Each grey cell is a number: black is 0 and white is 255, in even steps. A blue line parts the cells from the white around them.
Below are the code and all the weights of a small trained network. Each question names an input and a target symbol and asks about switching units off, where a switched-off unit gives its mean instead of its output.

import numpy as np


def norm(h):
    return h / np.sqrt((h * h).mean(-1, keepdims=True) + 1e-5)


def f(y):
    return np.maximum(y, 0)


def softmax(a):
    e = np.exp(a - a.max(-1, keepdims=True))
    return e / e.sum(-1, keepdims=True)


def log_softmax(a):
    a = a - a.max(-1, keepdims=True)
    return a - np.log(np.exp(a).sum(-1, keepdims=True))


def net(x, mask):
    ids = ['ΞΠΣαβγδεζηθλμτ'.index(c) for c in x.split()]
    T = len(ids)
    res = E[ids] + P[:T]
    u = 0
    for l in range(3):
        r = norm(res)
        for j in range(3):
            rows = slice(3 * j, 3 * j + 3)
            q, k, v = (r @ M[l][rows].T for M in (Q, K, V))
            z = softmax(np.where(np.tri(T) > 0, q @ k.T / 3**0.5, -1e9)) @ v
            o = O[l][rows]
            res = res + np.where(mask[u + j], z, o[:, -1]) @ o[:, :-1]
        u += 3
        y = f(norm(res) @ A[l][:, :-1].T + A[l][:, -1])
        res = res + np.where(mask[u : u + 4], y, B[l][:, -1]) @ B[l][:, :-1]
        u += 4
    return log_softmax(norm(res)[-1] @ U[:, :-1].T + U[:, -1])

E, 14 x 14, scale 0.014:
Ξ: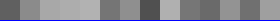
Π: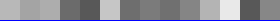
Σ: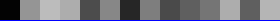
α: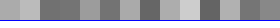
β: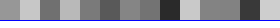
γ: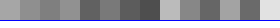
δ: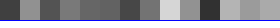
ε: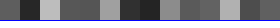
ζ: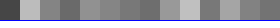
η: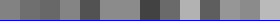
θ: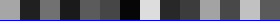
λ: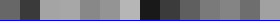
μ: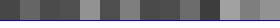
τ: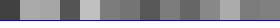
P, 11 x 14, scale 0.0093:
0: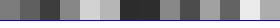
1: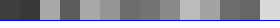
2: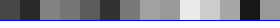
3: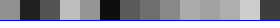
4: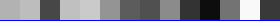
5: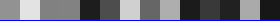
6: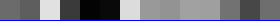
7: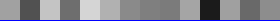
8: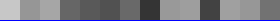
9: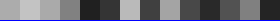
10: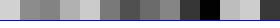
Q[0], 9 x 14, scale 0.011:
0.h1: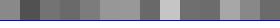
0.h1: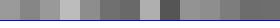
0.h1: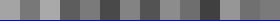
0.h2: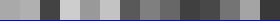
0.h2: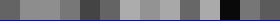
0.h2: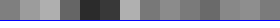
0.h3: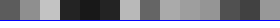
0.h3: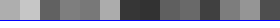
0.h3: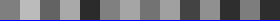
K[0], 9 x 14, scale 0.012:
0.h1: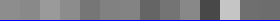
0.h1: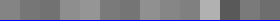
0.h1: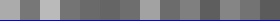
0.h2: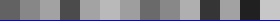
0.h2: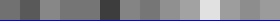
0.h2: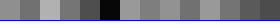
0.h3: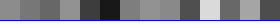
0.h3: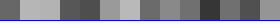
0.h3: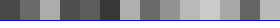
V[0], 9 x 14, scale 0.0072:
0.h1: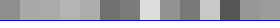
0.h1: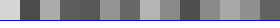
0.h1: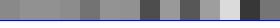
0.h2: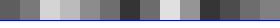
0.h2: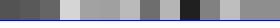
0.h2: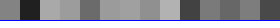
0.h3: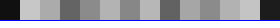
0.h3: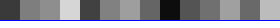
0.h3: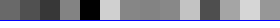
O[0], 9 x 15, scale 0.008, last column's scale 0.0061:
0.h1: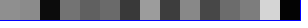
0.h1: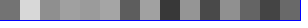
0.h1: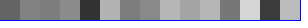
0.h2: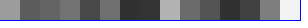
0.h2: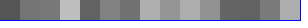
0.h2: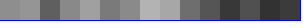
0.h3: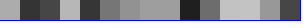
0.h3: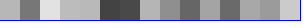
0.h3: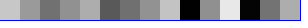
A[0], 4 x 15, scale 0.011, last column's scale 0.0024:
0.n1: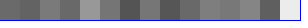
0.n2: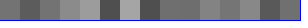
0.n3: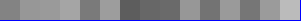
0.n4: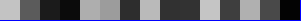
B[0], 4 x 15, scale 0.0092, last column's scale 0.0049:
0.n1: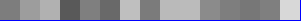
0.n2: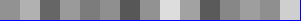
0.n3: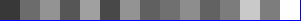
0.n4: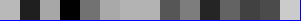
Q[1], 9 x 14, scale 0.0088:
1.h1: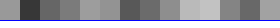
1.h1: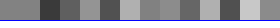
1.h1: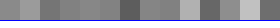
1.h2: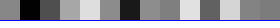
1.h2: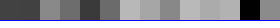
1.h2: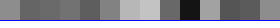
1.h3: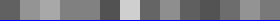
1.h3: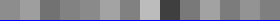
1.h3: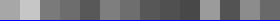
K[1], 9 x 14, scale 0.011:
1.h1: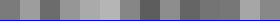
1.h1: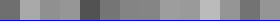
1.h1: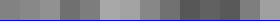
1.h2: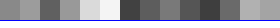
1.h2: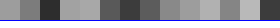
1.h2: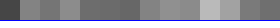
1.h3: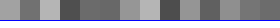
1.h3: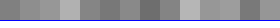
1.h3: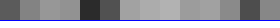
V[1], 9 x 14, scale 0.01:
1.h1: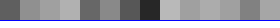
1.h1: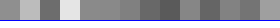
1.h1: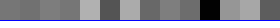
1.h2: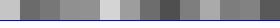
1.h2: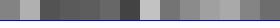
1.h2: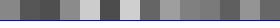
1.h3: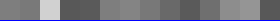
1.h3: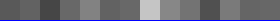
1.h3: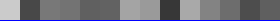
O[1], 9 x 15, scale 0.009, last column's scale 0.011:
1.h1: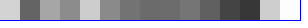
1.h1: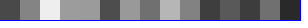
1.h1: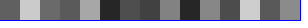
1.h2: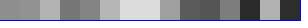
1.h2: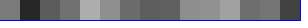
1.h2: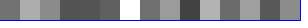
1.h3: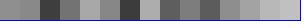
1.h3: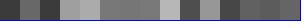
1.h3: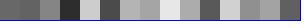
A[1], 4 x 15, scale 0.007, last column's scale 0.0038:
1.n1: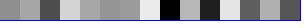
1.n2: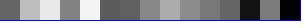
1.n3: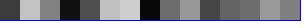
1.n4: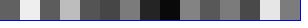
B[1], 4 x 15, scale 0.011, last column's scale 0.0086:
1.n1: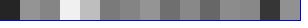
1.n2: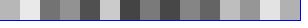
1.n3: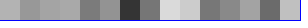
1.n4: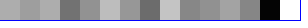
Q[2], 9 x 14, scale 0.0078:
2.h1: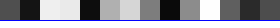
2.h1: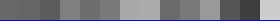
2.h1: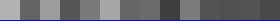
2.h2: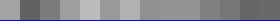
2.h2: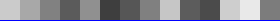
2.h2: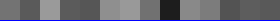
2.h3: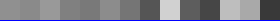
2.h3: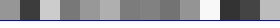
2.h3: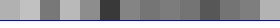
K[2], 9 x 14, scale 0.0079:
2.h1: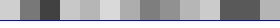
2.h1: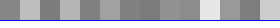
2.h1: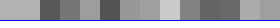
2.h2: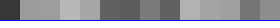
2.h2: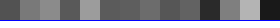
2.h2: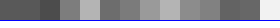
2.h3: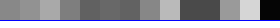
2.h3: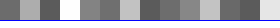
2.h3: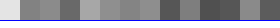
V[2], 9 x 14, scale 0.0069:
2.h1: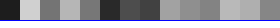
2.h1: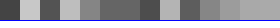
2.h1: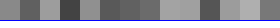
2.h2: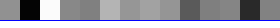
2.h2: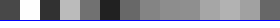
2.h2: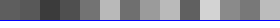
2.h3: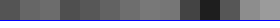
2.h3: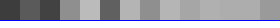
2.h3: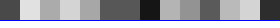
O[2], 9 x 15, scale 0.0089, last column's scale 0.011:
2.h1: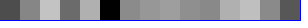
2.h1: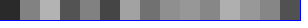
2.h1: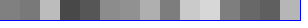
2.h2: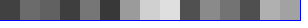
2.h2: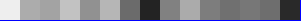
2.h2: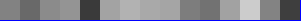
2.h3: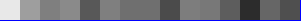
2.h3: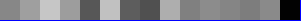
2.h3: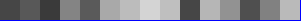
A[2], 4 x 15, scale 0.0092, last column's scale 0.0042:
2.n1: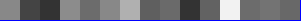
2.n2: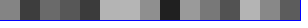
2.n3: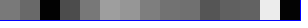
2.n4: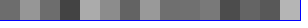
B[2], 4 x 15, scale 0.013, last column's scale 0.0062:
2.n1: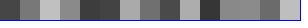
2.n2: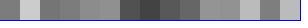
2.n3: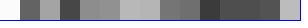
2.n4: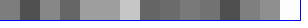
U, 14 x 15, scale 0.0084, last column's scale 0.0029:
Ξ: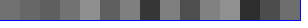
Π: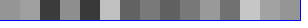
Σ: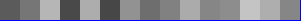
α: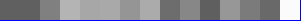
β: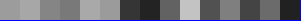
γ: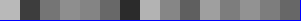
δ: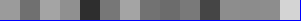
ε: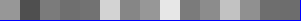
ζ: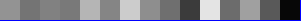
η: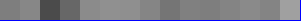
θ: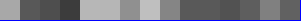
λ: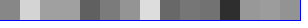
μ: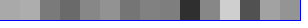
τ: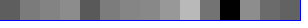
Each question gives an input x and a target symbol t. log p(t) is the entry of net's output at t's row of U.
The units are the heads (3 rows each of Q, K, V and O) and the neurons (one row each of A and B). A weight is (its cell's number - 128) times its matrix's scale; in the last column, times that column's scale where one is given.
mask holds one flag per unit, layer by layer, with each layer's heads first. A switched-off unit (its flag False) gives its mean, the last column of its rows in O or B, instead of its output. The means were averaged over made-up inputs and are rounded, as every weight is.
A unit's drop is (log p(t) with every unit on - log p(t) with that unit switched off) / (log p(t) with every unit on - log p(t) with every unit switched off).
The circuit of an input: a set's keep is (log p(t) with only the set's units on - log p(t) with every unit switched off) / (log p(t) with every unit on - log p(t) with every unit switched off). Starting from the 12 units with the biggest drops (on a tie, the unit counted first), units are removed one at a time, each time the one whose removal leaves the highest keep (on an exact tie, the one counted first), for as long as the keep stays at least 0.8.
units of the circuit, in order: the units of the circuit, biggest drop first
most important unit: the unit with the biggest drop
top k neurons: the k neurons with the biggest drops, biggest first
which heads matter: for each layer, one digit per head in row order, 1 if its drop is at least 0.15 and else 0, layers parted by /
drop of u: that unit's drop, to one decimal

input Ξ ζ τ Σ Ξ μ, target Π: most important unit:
0.h3
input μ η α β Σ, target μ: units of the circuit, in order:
(0.h3; 1.n2)
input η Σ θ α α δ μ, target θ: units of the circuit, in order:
(0.n4; 2.h1; 1.h3)
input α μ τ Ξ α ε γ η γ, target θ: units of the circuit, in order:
(0.h2; 2.h3)
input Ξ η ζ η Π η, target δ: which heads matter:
001 / 100 / 000
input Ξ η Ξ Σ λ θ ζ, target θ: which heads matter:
000 / 001 / 100
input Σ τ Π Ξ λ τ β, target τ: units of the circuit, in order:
(0.h3; 0.h2)
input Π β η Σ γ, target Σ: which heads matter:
011 / 000 / 000
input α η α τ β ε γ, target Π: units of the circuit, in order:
(0.h3; 2.n2)
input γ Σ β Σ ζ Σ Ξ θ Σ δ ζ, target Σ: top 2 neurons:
(0.n4; 1.n4)
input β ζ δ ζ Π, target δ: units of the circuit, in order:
(0.h3; 2.n1)
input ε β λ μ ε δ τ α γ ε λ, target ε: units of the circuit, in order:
(0.h3; 1.n3; 2.h3)
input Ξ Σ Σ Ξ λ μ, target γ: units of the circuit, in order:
(0.h3; 1.h2)
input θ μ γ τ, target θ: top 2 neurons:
(0.n4; 1.n4)
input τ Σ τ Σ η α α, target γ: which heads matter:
001 / 000 / 000
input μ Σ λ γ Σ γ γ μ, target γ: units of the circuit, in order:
(0.h3)
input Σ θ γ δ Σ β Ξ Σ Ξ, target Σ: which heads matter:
010 / 101 / 100
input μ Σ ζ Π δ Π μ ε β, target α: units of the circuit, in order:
(0.h2; 1.n1; 0.h3)
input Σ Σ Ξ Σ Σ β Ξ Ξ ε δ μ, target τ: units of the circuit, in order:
(0.h3; 0.h2)
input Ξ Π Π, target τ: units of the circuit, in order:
(0.h2; 0.h3)
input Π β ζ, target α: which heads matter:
000 / 000 / 000
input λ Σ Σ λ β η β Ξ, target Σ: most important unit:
0.h2
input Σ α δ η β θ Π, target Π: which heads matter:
100 / 100 / 100
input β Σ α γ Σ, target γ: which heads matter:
001 / 001 / 000
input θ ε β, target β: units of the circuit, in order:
(0.h1; 2.h3; 0.n4)
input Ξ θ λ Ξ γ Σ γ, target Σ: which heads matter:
000 / 101 / 100
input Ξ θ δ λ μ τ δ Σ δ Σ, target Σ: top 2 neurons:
(0.n4; 0.n3)
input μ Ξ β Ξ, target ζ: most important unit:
1.h3
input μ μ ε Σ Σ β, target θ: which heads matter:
110 / 101 / 001
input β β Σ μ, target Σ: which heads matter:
001 / 000 / 000
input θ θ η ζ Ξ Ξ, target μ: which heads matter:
101 / 101 / 001
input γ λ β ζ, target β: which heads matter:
001 / 100 / 000
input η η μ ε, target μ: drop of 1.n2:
0.4
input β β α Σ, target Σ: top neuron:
(0.n3)
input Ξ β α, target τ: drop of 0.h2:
0.2
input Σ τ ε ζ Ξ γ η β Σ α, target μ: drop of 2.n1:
0.0
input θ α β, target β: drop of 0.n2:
0.1
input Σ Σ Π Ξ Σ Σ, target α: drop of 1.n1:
0.3
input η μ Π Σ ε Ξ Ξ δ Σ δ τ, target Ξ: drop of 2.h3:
0.2
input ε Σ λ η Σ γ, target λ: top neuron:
(1.n2)
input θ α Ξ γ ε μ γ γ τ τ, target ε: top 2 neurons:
(0.n4; 0.n3)
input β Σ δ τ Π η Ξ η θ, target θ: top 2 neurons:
(0.n4; 0.n1)
